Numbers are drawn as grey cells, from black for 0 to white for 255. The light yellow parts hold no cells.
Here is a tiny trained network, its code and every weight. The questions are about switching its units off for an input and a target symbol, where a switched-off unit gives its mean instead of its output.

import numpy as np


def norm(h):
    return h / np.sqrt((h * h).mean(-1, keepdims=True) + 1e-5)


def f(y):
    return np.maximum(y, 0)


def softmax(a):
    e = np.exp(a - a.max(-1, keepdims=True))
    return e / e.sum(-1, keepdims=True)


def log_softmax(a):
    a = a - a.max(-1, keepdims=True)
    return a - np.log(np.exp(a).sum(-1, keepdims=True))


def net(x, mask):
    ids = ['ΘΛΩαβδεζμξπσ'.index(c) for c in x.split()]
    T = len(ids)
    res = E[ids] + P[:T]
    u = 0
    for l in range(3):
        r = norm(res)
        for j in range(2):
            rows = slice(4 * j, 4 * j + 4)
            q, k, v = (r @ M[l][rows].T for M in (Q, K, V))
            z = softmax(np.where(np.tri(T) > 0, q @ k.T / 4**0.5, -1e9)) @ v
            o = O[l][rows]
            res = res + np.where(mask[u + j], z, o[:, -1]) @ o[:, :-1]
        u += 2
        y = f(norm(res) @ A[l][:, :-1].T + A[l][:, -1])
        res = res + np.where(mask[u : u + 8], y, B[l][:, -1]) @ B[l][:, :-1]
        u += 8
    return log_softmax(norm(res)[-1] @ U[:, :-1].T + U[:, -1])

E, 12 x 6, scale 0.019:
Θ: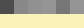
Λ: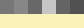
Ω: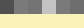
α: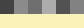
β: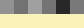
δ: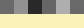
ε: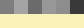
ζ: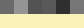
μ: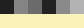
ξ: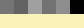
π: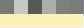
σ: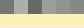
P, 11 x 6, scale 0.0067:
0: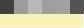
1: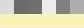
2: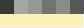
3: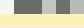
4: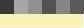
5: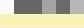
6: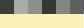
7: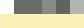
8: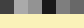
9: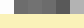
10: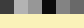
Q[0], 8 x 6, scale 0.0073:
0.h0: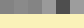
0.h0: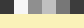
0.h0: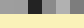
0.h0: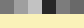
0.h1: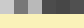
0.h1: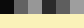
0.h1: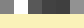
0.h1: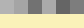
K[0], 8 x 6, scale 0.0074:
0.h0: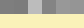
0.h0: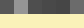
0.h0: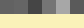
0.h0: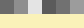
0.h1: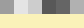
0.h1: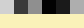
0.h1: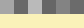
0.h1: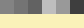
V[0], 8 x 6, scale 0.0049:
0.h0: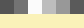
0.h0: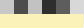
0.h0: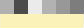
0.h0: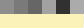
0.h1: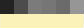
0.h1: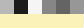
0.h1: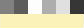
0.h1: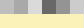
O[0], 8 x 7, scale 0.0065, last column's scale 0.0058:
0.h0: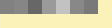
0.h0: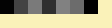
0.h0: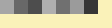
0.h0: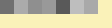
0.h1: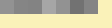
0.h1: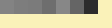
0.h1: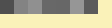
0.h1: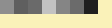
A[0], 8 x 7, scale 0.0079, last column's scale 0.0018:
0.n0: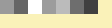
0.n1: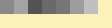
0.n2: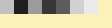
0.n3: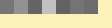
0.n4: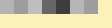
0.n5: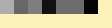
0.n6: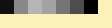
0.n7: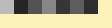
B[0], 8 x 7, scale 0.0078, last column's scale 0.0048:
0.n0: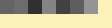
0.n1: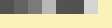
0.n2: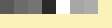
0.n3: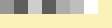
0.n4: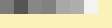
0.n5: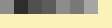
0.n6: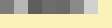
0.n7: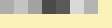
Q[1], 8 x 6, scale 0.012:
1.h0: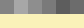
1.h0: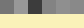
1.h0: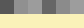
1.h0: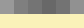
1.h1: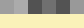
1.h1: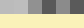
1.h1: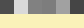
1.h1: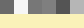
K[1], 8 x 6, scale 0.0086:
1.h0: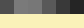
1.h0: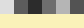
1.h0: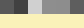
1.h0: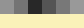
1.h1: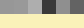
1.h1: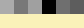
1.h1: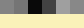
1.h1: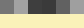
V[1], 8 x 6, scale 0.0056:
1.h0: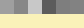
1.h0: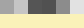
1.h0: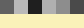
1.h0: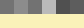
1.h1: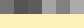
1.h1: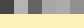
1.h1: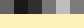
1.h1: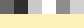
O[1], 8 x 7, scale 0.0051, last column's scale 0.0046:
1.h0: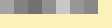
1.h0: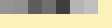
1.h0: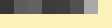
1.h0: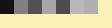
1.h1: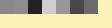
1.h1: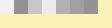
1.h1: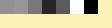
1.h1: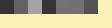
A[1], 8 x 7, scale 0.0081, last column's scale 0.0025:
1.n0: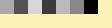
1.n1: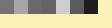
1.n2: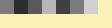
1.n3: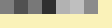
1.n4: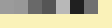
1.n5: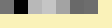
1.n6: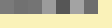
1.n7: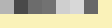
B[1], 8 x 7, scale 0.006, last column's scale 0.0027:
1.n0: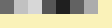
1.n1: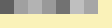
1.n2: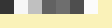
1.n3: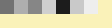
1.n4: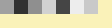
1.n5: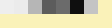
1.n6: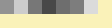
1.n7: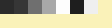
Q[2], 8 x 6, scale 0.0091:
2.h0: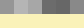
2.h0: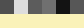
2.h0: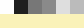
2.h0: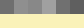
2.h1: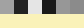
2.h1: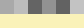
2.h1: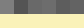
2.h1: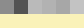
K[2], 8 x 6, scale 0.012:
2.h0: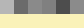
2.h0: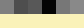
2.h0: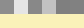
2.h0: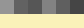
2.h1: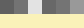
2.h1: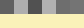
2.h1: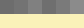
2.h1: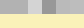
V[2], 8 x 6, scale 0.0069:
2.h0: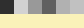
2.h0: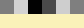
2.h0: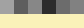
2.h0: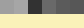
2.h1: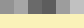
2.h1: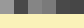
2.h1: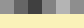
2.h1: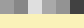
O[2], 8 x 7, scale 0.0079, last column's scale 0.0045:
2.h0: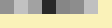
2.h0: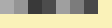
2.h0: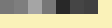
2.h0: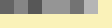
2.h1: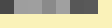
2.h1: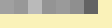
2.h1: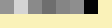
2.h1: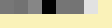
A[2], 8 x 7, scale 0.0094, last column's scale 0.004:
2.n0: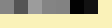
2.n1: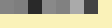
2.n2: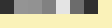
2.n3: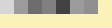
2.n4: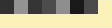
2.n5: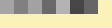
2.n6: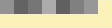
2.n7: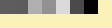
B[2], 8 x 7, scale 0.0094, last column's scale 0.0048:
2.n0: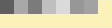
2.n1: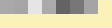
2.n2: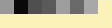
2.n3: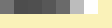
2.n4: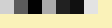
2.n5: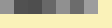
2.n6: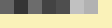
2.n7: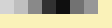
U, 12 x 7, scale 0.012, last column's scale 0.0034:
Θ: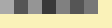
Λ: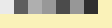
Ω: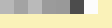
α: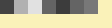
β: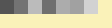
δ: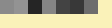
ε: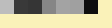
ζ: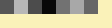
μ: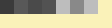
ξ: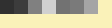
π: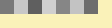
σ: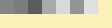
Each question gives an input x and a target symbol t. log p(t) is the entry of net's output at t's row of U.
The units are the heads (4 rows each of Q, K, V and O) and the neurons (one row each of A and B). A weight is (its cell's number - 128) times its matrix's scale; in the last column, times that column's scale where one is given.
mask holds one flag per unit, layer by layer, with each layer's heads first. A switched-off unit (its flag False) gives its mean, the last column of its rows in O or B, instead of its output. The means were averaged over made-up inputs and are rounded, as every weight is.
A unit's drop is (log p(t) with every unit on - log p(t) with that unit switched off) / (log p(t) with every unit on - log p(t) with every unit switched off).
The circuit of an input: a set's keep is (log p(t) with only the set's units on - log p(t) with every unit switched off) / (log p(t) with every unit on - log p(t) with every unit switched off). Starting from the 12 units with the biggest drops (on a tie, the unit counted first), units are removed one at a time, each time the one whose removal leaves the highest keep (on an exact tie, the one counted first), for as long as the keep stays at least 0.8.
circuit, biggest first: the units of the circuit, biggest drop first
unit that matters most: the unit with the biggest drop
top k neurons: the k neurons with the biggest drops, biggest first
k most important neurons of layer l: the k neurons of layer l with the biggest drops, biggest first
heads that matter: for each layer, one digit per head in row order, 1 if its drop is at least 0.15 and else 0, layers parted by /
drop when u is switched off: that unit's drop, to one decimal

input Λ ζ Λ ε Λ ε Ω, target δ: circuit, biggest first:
[2.n4; 0.n6]
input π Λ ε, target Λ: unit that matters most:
2.h0
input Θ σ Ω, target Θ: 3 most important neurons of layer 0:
[0.n3; 0.n7; 0.n2]
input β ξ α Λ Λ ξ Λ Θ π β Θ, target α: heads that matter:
00 / 00 / 10
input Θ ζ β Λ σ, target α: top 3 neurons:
[0.n4; 1.n7; 1.n2]
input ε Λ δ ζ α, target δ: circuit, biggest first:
[2.h0; 2.n4]
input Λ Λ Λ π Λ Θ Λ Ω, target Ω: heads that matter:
00 / 01 / 00
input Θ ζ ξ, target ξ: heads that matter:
00 / 00 / 11
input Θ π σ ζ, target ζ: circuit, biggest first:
[2.n4; 0.n2]
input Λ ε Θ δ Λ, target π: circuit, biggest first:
[1.h1; 2.n4]
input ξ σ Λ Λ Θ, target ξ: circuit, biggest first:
[2.h0; 0.h0]
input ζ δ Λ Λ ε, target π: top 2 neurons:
[1.n4; 2.n4]
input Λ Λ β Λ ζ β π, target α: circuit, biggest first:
[2.h0; 0.n2]
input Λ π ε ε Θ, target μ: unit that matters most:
1.h1
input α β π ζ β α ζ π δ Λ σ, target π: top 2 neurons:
[0.n3; 1.n2]
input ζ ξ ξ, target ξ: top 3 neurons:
[1.n4; 0.n0; 2.n0]
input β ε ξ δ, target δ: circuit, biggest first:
[1.h0; 0.n1; 2.n4]
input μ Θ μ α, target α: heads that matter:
00 / 01 / 00
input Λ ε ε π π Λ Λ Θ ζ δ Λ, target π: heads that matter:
00 / 01 / 01
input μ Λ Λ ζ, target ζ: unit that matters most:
0.n1
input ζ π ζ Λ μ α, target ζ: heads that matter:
01 / 00 / 10
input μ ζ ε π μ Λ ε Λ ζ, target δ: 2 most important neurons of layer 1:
[1.n3; 1.n2]
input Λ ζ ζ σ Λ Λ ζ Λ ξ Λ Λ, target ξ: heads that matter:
00 / 00 / 10
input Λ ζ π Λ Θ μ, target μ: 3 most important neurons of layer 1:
[1.n7; 1.n3; 1.n1]
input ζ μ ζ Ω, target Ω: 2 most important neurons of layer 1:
[1.n5; 1.n3]
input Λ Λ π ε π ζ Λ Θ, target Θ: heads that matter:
00 / 01 / 00
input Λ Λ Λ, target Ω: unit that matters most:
0.n3
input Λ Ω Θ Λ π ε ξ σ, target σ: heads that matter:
10 / 00 / 00
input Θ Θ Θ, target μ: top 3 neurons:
[2.n2; 0.n6; 0.n0]
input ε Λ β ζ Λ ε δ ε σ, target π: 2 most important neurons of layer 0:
[0.n3; 0.n1]
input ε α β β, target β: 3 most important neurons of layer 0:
[0.n2; 0.n7; 0.n4]
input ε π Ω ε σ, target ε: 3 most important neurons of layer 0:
[0.n6; 0.n7; 0.n2]
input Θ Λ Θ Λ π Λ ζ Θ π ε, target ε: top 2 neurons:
[2.n3; 1.n3]
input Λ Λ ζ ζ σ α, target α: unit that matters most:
1.n2
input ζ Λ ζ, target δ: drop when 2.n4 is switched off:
0.2
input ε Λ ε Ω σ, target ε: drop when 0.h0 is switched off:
0.2
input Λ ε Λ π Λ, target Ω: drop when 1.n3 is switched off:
0.1
